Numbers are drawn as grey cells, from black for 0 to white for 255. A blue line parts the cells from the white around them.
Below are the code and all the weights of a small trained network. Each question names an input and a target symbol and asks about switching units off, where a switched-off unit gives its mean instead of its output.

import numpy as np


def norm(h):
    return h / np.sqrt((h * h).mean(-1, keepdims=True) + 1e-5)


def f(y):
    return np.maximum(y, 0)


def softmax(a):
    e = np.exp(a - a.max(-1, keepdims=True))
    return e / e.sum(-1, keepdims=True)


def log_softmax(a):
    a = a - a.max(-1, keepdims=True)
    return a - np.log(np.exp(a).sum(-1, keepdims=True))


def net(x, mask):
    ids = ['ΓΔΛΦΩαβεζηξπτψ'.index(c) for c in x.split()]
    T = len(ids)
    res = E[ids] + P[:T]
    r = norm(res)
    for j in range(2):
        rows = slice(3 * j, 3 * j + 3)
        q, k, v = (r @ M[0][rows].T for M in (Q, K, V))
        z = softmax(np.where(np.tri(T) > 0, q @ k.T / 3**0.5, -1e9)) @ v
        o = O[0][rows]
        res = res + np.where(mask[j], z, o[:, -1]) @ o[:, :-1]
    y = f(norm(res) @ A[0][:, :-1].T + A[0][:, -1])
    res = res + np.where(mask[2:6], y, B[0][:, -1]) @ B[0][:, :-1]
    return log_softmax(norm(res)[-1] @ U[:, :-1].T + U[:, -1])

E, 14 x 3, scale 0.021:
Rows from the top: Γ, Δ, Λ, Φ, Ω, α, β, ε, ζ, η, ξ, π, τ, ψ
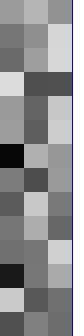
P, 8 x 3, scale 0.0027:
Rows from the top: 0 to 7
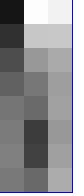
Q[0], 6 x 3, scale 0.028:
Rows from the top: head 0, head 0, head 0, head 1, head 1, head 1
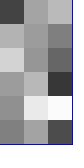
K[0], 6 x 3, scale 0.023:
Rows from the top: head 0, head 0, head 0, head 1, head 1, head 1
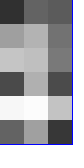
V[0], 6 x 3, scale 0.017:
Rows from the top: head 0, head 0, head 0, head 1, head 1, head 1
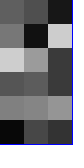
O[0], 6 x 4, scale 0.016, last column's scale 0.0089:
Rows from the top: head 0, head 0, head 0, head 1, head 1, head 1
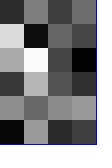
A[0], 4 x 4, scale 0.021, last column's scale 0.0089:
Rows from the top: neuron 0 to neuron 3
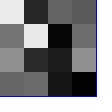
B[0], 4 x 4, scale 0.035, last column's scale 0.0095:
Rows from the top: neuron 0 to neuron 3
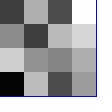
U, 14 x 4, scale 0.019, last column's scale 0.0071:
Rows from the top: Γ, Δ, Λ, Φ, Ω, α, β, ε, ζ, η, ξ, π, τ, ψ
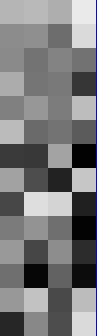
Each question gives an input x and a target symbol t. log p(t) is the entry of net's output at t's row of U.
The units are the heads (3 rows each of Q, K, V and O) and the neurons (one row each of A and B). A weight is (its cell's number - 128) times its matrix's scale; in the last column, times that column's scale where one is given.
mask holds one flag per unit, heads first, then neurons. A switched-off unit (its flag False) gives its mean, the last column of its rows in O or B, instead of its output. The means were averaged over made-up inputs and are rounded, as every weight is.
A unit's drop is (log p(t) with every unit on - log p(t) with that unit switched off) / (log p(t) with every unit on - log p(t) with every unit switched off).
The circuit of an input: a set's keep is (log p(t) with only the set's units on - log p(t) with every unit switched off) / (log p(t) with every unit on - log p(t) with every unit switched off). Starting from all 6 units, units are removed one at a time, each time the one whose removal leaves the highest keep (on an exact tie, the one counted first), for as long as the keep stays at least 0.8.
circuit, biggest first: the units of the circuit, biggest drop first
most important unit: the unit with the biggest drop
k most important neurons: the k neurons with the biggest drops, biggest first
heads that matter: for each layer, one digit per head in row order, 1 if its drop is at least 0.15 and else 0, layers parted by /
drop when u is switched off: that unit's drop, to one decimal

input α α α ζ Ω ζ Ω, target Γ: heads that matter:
11
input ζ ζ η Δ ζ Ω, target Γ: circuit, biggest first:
head 0; head 1
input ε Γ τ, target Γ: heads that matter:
10
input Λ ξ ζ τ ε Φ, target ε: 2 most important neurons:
neuron 2; neuron 1
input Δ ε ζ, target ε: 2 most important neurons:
neuron 2; neuron 0
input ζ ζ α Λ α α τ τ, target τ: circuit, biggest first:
head 0; neuron 0
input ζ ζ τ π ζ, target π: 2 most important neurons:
neuron 2; neuron 3
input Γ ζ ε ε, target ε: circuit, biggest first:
head 0; neuron 2; neuron 0
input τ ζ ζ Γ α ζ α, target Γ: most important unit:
head 0
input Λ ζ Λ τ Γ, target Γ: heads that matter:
00
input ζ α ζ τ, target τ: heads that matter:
10
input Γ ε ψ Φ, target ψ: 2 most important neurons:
neuron 3; neuron 2
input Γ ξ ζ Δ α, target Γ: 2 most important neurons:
neuron 1; neuron 0
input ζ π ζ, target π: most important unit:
head 0
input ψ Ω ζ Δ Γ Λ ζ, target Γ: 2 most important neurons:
neuron 3; neuron 1
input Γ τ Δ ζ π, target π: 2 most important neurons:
neuron 0; neuron 1
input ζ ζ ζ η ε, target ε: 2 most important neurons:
neuron 2; neuron 0
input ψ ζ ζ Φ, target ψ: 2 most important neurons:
neuron 3; neuron 1
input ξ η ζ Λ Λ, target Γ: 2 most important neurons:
neuron 1; neuron 3
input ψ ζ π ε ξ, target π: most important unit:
head 0
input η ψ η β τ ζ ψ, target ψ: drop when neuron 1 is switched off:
0.0
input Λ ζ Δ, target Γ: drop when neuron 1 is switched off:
0.1
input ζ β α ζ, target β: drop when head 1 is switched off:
0.3
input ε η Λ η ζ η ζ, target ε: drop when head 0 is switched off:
0.9
